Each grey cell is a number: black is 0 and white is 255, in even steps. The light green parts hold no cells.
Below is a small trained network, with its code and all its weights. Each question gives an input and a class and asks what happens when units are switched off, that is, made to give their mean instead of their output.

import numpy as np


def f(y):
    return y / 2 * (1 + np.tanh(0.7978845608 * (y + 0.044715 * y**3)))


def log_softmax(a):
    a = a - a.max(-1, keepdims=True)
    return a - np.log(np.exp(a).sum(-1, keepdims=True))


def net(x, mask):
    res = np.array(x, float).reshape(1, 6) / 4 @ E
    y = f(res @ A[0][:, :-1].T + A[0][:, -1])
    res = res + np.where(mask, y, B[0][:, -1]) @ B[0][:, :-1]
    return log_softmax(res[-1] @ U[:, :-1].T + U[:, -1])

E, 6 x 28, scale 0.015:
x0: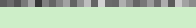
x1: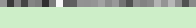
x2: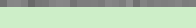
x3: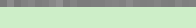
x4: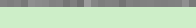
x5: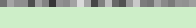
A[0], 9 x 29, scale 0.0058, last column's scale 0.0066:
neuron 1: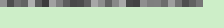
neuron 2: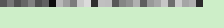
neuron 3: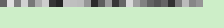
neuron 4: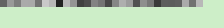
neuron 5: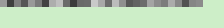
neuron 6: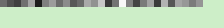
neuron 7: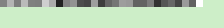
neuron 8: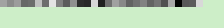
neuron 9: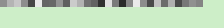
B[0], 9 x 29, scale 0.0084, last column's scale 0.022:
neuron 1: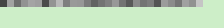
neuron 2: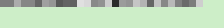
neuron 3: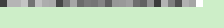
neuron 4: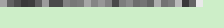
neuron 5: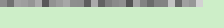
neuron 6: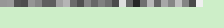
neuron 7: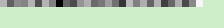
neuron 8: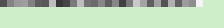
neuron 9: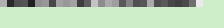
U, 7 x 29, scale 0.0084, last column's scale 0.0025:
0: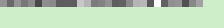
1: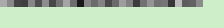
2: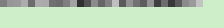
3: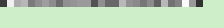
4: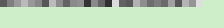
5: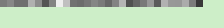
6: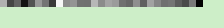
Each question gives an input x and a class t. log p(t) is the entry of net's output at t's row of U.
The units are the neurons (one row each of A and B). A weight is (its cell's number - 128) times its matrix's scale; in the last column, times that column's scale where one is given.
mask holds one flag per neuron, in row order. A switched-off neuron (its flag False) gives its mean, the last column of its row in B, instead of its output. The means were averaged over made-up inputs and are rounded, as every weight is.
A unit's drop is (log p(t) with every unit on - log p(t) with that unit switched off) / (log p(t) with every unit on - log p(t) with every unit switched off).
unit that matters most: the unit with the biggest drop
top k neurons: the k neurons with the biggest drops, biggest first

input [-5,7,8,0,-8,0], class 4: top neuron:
[neuron 8]
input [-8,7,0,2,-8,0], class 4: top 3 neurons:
[neuron 8; neuron 4; neuron 6]
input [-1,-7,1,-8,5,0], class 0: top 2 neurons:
[neuron 7; neuron 4]
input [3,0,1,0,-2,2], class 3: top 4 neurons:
[neuron 7; neuron 4; neuron 8; neuron 9]
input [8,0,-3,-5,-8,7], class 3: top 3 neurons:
[neuron 3; neuron 7; neuron 4]
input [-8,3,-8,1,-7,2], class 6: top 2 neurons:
[neuron 9; neuron 3]
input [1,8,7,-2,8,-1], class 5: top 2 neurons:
[neuron 8; neuron 7]
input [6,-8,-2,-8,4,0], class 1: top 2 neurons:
[neuron 4; neuron 6]
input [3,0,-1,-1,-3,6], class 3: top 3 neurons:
[neuron 7; neuron 3; neuron 4]
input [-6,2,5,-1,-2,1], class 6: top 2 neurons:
[neuron 9; neuron 3]
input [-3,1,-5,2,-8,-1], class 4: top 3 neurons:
[neuron 4; neuron 2; neuron 7]
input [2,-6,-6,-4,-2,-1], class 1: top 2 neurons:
[neuron 4; neuron 8]
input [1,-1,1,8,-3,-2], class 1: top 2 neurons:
[neuron 2; neuron 8]
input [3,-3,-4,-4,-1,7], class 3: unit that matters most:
neuron 3
